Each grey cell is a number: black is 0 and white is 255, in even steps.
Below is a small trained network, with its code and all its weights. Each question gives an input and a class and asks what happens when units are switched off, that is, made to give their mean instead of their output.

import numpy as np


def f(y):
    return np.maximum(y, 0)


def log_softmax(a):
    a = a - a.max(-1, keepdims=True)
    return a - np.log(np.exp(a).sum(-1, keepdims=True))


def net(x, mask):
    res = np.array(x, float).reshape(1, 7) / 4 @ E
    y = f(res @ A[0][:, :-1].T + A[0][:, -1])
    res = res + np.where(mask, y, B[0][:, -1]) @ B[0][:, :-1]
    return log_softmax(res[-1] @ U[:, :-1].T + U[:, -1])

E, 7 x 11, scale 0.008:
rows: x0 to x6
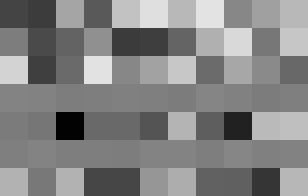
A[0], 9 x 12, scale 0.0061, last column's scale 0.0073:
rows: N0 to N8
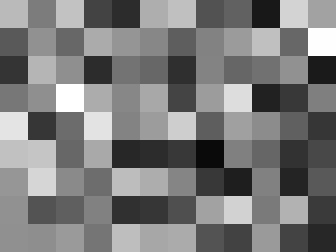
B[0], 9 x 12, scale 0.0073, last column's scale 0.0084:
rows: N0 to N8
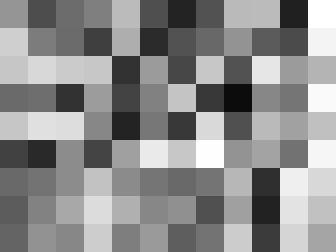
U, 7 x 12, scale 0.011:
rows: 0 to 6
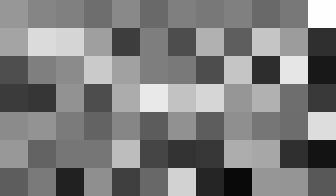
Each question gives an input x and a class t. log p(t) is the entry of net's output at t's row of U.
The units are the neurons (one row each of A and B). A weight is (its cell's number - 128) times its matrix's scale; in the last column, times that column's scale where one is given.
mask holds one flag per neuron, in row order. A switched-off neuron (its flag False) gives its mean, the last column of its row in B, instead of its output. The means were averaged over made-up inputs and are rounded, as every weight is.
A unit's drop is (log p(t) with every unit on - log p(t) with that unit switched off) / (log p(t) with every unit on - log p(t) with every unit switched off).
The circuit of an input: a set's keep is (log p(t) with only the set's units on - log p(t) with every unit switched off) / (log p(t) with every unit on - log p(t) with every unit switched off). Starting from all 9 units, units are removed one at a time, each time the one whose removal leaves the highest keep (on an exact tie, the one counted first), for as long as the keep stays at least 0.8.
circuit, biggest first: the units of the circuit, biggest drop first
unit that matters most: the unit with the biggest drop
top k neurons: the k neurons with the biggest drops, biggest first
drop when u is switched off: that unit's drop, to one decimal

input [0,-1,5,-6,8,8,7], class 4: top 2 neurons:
N3, N0
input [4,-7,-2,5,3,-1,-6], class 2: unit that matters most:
N6
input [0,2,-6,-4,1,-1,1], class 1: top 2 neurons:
N2, N3
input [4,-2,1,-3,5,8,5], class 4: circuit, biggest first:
N5, N3
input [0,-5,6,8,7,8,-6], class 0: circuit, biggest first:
N3, N0, N1
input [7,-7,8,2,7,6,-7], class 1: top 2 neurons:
N4, N5
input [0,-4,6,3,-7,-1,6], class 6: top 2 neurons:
N3, N1
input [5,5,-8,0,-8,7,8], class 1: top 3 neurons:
N2, N1, N5
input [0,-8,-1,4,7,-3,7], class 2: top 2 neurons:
N6, N8
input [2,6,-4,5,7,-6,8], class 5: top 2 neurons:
N0, N3
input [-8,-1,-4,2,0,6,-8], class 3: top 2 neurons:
N5, N0
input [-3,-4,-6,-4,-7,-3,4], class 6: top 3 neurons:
N3, N4, N1
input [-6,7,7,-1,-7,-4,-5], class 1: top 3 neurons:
N4, N0, N6
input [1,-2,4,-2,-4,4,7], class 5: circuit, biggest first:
N0
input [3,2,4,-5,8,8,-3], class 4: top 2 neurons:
N3, N1
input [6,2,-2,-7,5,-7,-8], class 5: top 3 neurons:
N5, N1, N3
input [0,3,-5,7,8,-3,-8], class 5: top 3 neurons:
N3, N1, N5
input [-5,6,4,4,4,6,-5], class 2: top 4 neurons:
N7, N0, N3, N2
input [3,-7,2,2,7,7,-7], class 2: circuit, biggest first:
N6, N8
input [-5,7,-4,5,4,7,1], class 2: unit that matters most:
N7
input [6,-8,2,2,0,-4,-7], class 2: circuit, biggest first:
N8, N6
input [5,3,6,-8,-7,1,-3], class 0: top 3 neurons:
N5, N2, N1
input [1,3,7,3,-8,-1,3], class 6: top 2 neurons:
N3, N2
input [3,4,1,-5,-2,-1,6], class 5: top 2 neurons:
N0, N5
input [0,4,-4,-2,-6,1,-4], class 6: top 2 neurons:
N3, N0
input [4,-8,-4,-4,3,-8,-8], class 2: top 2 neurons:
N6, N8
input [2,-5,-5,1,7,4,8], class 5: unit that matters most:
N0
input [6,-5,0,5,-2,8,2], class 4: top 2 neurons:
N5, N7
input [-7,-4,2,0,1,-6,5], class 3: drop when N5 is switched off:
0.9
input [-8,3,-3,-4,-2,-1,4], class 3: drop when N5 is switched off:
0.9
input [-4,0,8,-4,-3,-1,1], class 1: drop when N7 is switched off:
0.0
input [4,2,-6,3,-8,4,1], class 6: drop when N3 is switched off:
0.8
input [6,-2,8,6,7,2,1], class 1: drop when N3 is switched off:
0.2
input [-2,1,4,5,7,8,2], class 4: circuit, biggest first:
N3
